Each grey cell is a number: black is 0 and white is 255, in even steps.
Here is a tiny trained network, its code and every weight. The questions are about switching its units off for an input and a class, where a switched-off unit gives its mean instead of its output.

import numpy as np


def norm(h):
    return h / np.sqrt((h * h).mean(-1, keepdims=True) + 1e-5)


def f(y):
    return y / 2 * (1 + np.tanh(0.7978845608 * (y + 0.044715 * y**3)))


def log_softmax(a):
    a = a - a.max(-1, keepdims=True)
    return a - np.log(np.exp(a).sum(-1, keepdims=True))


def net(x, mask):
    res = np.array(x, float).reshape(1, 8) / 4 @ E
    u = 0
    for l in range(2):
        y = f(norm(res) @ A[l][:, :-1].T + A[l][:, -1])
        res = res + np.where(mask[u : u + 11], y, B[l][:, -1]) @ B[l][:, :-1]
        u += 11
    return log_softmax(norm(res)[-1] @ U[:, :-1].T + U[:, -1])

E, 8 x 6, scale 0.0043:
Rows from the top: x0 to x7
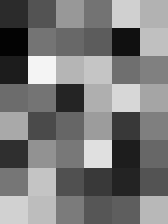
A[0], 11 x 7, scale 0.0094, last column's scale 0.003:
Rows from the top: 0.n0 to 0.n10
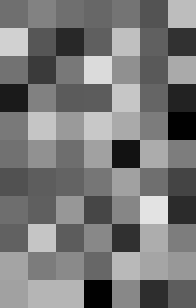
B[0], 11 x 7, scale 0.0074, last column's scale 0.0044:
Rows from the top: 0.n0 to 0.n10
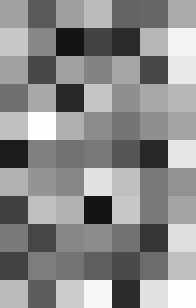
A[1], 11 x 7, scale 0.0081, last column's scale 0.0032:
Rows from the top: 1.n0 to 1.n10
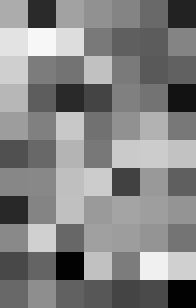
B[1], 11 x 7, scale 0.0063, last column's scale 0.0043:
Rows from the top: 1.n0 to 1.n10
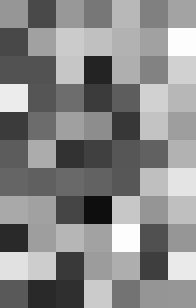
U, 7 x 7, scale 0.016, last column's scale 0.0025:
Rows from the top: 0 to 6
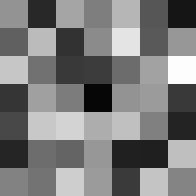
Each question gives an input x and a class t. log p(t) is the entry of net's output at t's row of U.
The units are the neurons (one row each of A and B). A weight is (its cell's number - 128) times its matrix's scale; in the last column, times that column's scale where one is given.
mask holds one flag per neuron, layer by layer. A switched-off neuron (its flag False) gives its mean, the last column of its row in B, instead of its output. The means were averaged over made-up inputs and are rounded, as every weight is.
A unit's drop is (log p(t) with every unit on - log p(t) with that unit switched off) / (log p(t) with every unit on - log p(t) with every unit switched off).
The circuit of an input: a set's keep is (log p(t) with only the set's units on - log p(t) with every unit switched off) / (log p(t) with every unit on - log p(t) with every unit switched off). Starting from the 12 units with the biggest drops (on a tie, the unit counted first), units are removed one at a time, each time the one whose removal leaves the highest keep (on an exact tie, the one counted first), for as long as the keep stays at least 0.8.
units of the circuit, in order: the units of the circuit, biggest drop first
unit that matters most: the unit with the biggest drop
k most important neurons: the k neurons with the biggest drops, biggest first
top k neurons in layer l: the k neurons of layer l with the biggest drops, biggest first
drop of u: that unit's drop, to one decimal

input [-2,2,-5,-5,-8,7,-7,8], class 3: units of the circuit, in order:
[0.n7, 0.n1, 1.n7]
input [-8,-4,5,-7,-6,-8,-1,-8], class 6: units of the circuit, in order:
[0.n10]
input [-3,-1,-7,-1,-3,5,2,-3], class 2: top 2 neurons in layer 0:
[0.n1, 0.n8]
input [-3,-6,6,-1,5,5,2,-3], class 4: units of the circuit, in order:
[0.n4, 1.n1]
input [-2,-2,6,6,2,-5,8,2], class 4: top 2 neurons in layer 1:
[1.n1, 1.n3]
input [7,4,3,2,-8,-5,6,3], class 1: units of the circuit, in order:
[0.n3, 1.n9]
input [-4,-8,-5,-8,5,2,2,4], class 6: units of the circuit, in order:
[0.n10, 1.n1]
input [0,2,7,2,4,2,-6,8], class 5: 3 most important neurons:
[0.n5, 0.n8, 0.n10]
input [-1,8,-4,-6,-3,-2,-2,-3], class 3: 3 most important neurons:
[0.n7, 1.n7, 0.n1]
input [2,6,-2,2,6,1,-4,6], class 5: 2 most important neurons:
[0.n5, 0.n8]
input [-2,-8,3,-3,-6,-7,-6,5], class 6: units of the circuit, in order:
[0.n10, 1.n4]
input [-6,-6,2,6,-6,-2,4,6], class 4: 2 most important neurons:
[1.n1, 1.n8]
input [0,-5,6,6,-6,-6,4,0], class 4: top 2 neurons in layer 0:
[0.n4, 0.n10]
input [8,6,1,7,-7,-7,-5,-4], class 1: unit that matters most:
0.n3
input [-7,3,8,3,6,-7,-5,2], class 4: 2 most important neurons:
[0.n4, 1.n1]
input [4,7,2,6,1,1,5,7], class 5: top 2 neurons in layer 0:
[0.n8, 0.n5]
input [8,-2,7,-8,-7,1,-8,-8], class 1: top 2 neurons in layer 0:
[0.n10, 0.n3]
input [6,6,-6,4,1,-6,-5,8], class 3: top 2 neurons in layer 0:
[0.n7, 0.n10]
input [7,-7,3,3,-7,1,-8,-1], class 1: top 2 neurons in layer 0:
[0.n10, 0.n3]
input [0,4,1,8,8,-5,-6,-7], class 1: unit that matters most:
1.n9
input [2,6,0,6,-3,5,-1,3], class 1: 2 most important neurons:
[1.n9, 0.n3]
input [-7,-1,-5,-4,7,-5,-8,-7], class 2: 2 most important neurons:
[0.n1, 1.n3]
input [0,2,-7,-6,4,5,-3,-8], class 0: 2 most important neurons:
[0.n2, 1.n0]
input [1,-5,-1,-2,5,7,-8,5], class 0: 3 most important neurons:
[0.n2, 0.n10, 1.n0]
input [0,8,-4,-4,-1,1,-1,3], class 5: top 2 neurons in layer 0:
[0.n5, 0.n8]
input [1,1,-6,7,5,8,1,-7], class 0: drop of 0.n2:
0.6
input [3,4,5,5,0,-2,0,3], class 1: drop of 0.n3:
0.2
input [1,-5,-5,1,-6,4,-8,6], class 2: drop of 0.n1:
0.1
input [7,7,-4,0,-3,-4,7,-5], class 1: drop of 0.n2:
0.0
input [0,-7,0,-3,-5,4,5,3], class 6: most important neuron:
[0.n10]
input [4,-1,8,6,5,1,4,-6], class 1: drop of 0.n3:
0.1
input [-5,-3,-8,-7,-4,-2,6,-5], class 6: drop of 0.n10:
0.6
